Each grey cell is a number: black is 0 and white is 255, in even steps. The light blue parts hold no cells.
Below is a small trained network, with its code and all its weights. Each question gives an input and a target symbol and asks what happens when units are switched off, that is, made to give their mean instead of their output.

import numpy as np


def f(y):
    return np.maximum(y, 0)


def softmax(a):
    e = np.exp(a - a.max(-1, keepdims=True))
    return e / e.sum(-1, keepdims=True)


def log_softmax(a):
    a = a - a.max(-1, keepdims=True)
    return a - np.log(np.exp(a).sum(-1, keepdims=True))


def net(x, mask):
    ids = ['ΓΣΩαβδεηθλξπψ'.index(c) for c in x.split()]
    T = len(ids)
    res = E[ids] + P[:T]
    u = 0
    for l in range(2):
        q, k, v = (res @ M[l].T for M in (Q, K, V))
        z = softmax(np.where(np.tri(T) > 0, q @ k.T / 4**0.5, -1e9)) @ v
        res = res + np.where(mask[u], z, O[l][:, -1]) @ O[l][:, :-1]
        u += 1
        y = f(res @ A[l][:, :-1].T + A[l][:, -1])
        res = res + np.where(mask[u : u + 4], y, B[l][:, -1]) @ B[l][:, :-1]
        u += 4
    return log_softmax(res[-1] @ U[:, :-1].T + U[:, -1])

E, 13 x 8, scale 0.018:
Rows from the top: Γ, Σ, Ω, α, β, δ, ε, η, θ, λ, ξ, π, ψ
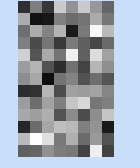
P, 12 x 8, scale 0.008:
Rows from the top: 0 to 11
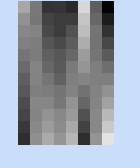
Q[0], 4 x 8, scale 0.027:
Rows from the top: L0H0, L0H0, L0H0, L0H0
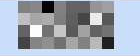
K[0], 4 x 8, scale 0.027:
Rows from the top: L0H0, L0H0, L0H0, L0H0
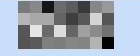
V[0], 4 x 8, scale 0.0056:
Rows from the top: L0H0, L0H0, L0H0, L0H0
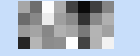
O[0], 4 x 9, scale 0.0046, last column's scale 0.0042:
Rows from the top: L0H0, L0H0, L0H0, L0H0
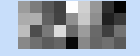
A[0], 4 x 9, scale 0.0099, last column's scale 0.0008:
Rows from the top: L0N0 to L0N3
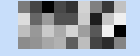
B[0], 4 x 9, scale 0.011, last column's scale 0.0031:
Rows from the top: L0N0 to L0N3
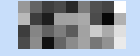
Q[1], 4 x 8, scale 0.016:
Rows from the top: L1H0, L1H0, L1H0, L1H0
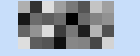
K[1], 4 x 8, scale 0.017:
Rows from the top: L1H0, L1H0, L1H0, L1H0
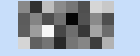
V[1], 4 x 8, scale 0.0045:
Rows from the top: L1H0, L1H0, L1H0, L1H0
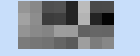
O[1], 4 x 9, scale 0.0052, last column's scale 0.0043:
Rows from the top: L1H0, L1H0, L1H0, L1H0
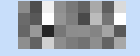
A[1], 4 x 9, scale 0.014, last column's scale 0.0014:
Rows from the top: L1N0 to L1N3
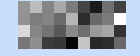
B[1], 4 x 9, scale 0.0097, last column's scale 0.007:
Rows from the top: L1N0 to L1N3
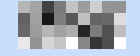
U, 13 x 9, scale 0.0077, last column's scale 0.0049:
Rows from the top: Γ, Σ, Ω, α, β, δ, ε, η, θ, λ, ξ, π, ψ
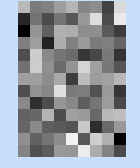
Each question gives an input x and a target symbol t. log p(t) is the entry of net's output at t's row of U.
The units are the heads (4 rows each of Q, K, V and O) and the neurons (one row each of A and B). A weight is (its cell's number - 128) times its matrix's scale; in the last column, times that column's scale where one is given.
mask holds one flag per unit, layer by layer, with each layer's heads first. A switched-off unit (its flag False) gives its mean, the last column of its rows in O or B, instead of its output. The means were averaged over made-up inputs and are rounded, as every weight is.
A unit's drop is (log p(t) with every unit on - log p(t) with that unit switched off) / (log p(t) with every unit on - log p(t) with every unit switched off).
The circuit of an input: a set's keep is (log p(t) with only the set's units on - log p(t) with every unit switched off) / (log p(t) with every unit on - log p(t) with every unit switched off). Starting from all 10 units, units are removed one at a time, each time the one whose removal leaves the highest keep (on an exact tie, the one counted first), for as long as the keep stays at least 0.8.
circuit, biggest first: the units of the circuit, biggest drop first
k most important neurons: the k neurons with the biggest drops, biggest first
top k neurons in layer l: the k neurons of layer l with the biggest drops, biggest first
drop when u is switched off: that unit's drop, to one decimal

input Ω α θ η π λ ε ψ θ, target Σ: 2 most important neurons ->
[L0N2 L1N3]
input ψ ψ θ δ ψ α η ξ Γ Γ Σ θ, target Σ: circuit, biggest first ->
[L0N2]
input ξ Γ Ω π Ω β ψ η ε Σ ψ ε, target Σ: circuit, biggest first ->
[L1N3 L1H0]
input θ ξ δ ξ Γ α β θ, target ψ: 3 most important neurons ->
[L0N1 L0N2 L1N2]
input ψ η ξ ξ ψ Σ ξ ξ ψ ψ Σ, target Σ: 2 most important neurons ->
[L1N3 L0N0]
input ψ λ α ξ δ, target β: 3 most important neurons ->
[L1N2 L0N1 L0N3]
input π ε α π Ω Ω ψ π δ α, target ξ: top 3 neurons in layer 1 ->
[L1N1 L1N2 L1N0]
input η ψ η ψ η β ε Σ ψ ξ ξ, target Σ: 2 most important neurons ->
[L0N0 L1N3]
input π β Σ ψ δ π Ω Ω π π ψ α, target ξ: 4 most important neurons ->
[L1N1 L0N2 L1N2 L0N3]
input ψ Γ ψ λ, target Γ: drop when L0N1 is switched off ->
1.0
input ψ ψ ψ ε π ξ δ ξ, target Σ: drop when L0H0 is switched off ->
0.3
